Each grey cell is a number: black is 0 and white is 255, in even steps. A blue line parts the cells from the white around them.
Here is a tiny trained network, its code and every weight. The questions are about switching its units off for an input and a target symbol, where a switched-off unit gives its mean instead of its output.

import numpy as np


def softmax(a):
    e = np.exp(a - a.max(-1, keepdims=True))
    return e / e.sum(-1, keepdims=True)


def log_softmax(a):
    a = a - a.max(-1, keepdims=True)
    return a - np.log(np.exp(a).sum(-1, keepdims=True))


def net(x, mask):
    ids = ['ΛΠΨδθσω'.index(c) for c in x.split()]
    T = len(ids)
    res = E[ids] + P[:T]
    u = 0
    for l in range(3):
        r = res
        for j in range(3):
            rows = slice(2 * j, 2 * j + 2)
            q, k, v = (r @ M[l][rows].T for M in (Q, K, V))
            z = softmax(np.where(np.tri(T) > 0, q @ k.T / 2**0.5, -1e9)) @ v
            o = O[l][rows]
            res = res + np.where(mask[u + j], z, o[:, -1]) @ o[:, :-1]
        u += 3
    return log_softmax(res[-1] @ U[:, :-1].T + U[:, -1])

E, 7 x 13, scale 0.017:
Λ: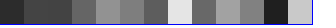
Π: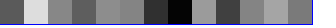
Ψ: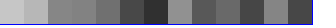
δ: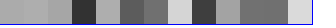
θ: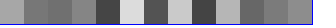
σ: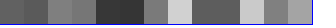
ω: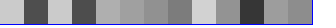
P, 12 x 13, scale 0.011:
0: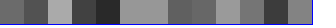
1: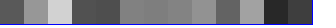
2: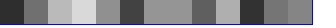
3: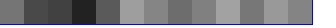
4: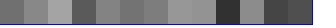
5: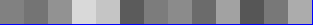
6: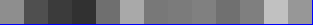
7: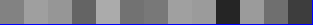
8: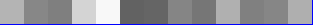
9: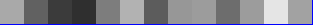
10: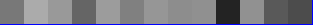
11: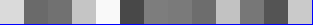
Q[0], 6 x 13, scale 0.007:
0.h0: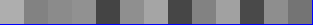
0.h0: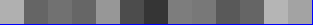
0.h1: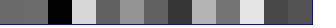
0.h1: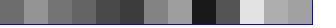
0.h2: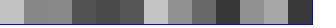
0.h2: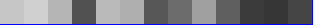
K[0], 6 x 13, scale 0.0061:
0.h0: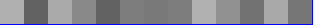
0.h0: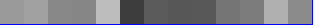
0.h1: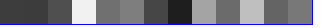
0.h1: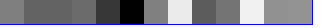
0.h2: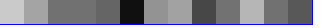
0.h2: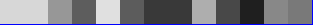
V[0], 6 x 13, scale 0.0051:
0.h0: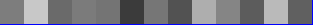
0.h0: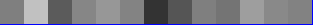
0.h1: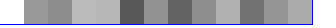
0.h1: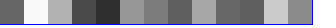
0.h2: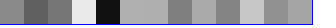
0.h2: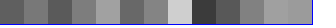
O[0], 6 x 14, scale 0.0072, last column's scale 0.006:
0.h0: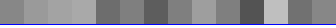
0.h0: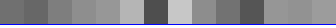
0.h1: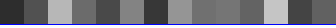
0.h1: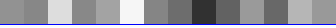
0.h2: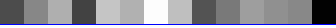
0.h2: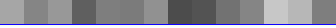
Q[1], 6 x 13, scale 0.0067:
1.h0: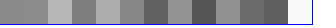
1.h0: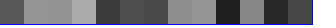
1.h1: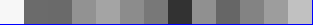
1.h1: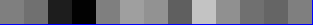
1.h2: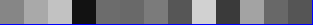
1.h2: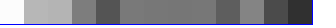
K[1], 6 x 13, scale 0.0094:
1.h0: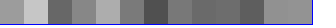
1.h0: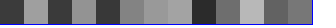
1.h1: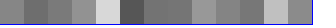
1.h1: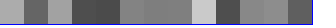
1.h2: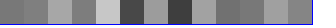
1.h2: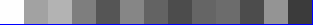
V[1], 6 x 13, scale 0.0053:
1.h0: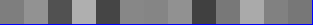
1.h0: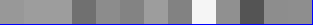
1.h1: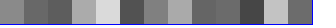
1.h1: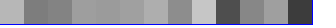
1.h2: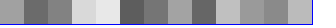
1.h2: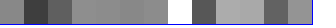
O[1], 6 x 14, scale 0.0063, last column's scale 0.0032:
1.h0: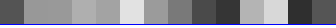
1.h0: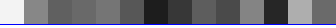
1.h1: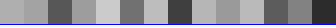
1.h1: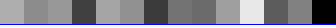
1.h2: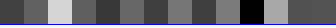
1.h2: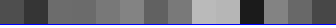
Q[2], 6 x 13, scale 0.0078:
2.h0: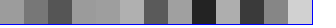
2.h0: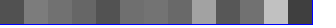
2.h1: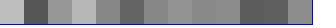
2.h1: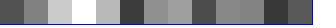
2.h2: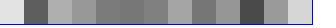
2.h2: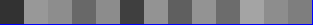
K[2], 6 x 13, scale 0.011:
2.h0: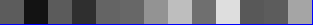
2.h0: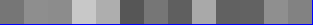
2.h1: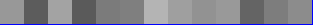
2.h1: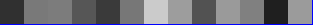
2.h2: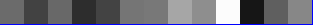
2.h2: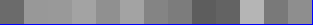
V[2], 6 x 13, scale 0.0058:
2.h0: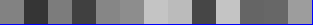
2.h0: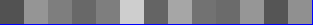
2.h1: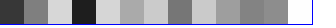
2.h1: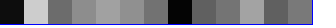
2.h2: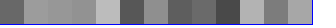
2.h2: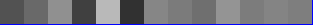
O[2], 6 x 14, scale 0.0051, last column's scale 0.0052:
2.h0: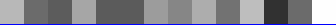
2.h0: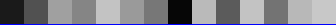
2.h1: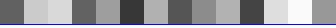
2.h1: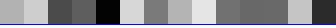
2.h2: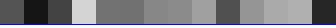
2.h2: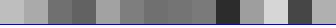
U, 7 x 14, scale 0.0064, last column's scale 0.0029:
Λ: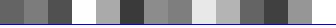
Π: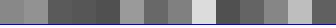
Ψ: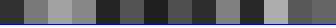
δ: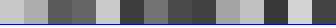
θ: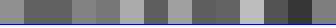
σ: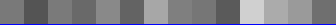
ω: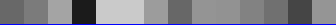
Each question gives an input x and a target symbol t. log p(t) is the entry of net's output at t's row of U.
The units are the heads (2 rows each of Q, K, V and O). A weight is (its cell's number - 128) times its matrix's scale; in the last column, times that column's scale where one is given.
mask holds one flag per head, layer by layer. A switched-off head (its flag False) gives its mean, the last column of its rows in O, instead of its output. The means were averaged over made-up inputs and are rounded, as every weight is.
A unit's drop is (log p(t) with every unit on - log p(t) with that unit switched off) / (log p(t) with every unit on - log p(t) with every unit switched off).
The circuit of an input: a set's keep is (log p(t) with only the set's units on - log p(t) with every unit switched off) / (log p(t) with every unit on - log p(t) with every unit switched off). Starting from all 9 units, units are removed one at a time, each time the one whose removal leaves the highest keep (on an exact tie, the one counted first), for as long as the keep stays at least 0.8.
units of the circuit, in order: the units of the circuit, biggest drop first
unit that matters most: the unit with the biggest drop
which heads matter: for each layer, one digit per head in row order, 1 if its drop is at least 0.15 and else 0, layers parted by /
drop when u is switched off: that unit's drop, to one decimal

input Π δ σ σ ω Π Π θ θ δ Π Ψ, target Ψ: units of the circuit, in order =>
1.h2
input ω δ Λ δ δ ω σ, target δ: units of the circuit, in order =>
0.h2, 1.h0
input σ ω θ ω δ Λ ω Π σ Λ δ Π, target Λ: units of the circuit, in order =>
0.h2, 1.h0, 2.h2
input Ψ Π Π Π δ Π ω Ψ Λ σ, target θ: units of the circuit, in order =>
2.h1, 0.h2
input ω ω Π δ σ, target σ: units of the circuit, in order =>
1.h0, 2.h2, 0.h2
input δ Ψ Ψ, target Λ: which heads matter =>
000 / 011 / 100
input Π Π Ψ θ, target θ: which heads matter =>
000 / 010 / 010
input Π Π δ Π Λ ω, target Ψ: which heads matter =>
010 / 000 / 000
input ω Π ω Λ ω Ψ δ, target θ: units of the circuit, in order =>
2.h1, 0.h0
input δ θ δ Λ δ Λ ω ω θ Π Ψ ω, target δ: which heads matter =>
000 / 111 / 001
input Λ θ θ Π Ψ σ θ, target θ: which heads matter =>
001 / 000 / 010
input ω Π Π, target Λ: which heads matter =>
011 / 001 / 001
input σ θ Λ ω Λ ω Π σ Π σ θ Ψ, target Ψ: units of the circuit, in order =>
1.h2, 0.h2
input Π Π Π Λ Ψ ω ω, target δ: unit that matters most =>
1.h0
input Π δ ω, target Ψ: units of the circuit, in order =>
0.h1, 1.h1
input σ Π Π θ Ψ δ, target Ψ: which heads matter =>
010 / 001 / 000
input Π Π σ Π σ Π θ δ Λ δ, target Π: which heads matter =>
000 / 000 / 010
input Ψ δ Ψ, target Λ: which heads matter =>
000 / 011 / 001
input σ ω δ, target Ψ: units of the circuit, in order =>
0.h1, 1.h2
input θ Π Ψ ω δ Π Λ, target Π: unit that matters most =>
2.h1
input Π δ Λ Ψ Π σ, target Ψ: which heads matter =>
000 / 001 / 000
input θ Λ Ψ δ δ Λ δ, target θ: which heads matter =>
000 / 000 / 010
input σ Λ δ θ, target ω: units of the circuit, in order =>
0.h2, 2.h2
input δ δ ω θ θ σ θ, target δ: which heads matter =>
000 / 100 / 000
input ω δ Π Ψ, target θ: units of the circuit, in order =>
2.h1, 0.h2
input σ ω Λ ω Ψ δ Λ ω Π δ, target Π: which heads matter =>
100 / 000 / 010
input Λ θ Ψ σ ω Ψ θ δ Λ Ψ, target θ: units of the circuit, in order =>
2.h1
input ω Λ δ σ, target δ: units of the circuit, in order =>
0.h2, 1.h0, 0.h1
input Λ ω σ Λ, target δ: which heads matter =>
001 / 100 / 000
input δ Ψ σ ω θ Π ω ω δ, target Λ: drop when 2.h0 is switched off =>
0.1
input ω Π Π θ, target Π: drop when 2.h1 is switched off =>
1.2
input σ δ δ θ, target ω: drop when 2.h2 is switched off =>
0.6
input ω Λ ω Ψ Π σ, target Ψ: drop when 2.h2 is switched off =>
0.1
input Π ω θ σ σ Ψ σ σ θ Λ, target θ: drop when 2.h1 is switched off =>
1.2
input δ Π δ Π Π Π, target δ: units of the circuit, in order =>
1.h2
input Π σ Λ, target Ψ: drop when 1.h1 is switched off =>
0.3
